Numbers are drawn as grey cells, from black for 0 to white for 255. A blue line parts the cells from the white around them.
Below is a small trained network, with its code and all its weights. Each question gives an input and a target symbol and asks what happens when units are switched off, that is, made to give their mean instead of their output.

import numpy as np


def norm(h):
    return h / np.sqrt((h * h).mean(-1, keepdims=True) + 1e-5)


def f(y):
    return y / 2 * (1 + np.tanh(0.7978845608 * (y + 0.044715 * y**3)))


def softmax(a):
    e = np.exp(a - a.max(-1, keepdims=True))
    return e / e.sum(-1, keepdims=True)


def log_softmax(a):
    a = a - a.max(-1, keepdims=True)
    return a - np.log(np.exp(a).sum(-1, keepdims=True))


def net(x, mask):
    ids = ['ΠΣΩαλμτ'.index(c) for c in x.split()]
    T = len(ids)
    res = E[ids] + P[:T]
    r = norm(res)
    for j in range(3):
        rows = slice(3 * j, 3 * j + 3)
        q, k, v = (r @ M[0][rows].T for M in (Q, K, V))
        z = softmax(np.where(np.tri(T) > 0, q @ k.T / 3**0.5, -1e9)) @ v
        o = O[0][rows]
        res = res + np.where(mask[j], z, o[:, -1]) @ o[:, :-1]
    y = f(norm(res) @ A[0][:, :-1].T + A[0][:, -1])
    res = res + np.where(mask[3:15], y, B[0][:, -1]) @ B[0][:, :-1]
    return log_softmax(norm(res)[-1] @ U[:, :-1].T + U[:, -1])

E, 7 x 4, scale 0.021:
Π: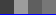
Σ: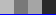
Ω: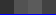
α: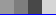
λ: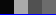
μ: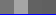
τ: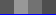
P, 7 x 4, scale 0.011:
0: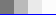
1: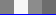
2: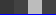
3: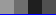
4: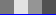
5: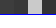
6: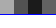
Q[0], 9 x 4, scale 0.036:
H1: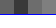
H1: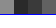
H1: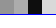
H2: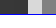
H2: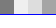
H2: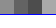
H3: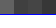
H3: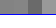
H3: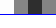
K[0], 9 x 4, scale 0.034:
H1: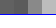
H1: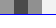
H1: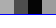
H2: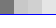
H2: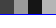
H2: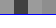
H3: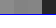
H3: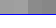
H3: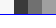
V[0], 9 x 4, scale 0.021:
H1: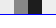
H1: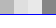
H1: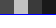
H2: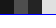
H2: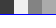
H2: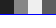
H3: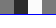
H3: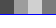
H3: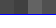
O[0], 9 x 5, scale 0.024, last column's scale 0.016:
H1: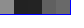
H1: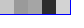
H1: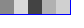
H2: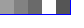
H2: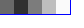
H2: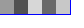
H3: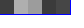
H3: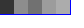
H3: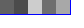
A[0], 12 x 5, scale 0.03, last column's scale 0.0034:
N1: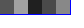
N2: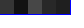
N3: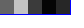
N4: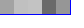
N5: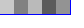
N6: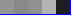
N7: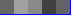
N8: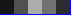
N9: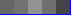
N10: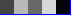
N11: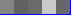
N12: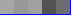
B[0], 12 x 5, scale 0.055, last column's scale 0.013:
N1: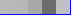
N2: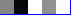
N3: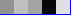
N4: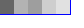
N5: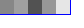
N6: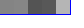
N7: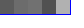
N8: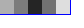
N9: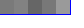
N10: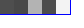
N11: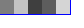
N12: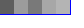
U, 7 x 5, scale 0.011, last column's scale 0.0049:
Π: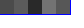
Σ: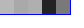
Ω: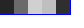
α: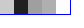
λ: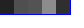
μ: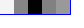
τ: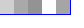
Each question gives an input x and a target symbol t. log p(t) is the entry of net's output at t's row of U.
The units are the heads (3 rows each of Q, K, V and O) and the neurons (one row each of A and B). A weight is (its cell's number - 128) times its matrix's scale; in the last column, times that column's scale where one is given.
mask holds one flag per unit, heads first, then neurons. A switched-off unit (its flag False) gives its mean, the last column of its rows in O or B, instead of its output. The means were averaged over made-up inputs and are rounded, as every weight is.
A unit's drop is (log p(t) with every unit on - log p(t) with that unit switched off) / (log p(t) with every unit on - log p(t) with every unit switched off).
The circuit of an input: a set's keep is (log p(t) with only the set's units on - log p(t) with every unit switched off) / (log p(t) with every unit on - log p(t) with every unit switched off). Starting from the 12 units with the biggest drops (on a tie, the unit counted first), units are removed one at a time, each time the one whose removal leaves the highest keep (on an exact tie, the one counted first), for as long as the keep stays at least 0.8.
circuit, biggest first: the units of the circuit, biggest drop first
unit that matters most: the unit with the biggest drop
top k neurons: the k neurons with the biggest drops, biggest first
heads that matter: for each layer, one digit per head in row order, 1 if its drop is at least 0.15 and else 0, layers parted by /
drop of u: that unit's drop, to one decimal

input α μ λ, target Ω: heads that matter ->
100
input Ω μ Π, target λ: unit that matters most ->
H1
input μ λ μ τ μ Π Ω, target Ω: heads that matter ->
111
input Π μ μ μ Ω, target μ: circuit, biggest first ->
H2; N2
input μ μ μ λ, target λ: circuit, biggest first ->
H1; N10; N2
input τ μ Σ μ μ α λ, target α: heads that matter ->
100
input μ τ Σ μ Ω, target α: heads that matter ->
010
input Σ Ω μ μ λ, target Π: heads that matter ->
000
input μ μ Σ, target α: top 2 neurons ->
N2; N8
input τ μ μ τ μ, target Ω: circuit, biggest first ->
N10; H1
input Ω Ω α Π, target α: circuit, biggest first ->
H1; N2
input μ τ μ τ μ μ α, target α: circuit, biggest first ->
H1; N2
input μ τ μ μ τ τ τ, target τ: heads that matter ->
000
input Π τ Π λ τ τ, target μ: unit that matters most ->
N2
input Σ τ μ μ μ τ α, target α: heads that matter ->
100
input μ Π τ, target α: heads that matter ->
010
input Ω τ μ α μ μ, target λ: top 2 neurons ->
N8; N2
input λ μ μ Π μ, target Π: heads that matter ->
010
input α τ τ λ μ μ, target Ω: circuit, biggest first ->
H1; N10
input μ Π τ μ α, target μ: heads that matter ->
001
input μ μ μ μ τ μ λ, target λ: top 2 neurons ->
N10; N3
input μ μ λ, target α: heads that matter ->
000
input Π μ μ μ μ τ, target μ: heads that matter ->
010
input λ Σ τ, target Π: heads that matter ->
100
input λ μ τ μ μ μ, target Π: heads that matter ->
100
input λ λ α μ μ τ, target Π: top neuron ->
N2
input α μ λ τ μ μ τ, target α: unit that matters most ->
H1
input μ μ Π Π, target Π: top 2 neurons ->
N10; N11
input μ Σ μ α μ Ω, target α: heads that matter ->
000
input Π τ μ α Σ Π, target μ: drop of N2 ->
0.3
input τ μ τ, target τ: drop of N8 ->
0.2
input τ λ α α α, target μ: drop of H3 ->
0.3
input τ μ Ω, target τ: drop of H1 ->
0.8
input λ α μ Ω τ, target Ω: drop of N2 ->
-0.1
